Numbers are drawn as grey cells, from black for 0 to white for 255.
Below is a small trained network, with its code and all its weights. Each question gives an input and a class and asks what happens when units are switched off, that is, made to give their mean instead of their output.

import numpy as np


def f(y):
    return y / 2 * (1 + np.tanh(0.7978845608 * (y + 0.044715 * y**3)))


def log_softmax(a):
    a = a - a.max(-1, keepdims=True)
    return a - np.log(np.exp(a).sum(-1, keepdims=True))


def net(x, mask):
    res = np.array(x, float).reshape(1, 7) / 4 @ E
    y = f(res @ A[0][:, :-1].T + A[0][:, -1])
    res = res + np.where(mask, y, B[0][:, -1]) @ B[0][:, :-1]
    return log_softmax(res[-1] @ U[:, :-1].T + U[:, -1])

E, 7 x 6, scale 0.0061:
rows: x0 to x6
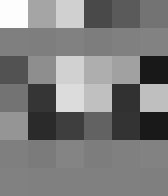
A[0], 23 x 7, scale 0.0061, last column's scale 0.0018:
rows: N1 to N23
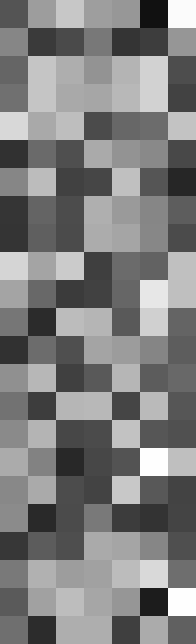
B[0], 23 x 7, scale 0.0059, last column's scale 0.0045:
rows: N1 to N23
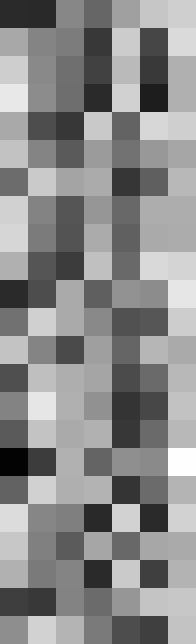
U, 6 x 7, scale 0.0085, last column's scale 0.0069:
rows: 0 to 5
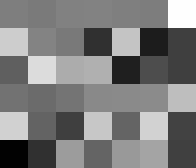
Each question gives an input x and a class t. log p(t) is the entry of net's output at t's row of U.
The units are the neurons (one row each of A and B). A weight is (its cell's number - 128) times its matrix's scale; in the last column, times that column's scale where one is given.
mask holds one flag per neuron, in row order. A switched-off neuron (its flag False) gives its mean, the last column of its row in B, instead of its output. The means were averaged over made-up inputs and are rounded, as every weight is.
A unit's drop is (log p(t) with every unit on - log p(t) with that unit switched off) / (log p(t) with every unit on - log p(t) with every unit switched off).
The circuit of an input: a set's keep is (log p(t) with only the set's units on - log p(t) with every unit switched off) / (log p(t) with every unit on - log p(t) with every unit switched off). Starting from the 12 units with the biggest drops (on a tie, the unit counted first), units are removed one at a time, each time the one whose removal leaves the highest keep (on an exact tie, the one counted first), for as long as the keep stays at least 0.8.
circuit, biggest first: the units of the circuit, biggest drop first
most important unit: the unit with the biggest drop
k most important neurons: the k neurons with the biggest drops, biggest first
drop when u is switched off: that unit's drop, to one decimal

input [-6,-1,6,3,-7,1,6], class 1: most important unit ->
N4
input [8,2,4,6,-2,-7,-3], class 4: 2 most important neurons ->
N10, N5
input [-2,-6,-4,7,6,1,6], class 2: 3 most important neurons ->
N15, N23, N12
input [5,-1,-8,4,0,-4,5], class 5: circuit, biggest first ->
N17, N11
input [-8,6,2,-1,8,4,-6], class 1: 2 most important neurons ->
N19, N2
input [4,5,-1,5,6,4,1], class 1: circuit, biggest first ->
N19, N2
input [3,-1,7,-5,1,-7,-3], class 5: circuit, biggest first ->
N1, N22
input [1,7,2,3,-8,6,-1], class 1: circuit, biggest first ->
N4, N3
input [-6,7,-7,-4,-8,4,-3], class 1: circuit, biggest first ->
N4, N21
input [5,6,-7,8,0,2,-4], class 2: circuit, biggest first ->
N15, N12
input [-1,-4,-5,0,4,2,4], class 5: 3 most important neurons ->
N17, N11, N4
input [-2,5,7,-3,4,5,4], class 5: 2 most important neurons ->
N1, N22
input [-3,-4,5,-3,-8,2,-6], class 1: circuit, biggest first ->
N4, N3
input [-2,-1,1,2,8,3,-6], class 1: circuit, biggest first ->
N19, N2
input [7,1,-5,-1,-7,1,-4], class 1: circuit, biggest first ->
N4
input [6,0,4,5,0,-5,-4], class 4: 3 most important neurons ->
N10, N5, N17
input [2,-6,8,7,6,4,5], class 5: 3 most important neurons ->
N1, N22, N4
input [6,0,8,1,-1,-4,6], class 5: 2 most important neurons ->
N1, N22
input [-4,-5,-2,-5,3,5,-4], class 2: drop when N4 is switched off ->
0.1
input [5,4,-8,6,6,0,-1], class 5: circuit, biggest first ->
N17
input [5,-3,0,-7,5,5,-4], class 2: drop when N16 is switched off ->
0.2
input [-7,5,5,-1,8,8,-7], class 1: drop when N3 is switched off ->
-0.1
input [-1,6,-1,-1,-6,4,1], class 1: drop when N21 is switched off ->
0.2
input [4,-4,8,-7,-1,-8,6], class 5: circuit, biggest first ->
N1, N22
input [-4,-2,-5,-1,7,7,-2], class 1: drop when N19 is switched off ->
0.6
